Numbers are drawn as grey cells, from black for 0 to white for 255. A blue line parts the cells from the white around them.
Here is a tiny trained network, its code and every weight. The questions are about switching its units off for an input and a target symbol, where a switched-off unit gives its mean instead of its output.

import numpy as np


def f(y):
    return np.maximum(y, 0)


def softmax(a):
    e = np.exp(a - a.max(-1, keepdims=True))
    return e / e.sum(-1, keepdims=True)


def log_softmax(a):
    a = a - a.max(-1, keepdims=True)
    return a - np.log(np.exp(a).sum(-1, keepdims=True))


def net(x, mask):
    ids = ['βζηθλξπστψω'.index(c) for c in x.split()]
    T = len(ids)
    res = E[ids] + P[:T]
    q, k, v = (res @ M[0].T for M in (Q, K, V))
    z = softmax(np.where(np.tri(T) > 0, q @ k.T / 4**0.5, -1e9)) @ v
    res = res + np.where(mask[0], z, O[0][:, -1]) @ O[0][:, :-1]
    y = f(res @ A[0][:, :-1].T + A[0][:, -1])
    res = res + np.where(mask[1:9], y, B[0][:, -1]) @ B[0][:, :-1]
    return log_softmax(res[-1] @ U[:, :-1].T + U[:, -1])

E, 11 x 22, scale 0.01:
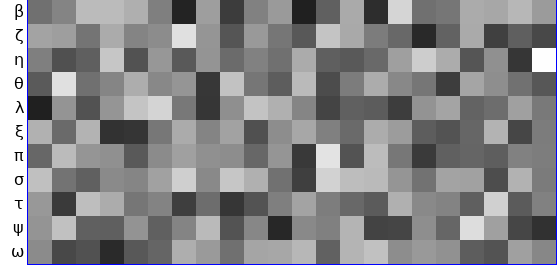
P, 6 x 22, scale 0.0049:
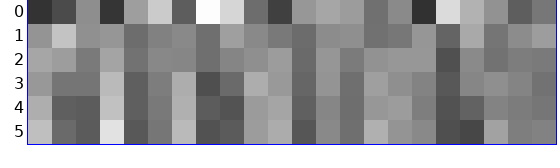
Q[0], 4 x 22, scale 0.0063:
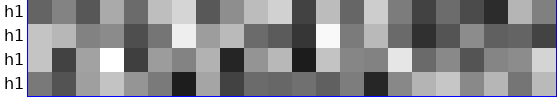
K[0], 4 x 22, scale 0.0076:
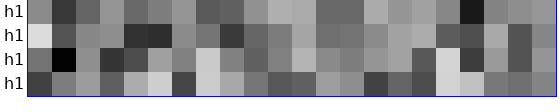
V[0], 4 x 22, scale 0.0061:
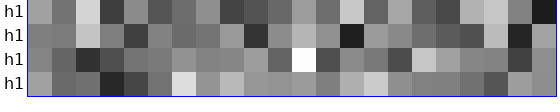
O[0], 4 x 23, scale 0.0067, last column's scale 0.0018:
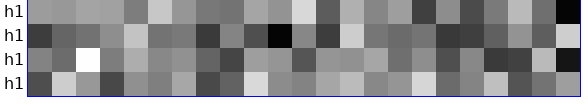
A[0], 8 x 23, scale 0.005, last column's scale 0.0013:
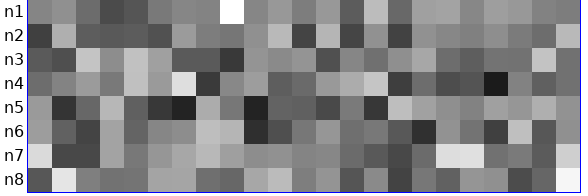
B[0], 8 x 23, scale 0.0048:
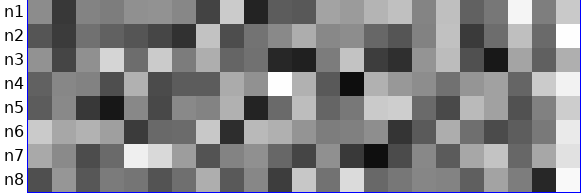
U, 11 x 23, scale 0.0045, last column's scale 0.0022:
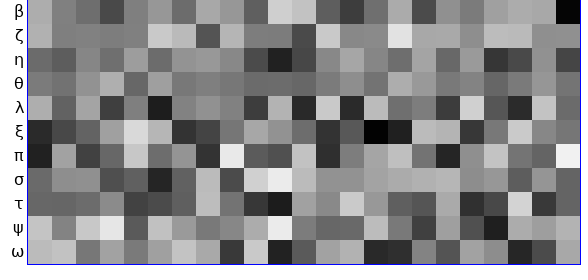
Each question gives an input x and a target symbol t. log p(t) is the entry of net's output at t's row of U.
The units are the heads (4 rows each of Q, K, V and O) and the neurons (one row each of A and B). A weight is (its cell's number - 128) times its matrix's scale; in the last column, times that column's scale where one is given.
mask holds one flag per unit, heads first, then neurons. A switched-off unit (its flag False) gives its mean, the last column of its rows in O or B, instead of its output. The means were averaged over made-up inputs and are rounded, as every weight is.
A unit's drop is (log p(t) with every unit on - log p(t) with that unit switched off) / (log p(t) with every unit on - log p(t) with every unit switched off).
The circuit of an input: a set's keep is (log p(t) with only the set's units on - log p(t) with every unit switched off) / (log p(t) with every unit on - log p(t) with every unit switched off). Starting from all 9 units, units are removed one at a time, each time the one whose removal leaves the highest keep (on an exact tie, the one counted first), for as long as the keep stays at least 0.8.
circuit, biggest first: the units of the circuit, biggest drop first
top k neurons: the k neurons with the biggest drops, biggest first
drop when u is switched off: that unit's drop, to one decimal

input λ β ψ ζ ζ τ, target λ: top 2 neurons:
n5, n8
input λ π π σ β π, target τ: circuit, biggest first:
h1, n2, n4
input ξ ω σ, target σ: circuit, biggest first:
h1, n4
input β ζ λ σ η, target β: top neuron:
n5
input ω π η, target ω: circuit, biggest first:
h1, n3, n4
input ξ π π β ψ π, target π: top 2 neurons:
n4, n6
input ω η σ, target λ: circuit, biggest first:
h1, n4
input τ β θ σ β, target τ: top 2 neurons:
n3, n5
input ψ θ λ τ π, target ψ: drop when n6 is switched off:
0.4
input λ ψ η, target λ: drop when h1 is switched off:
0.8
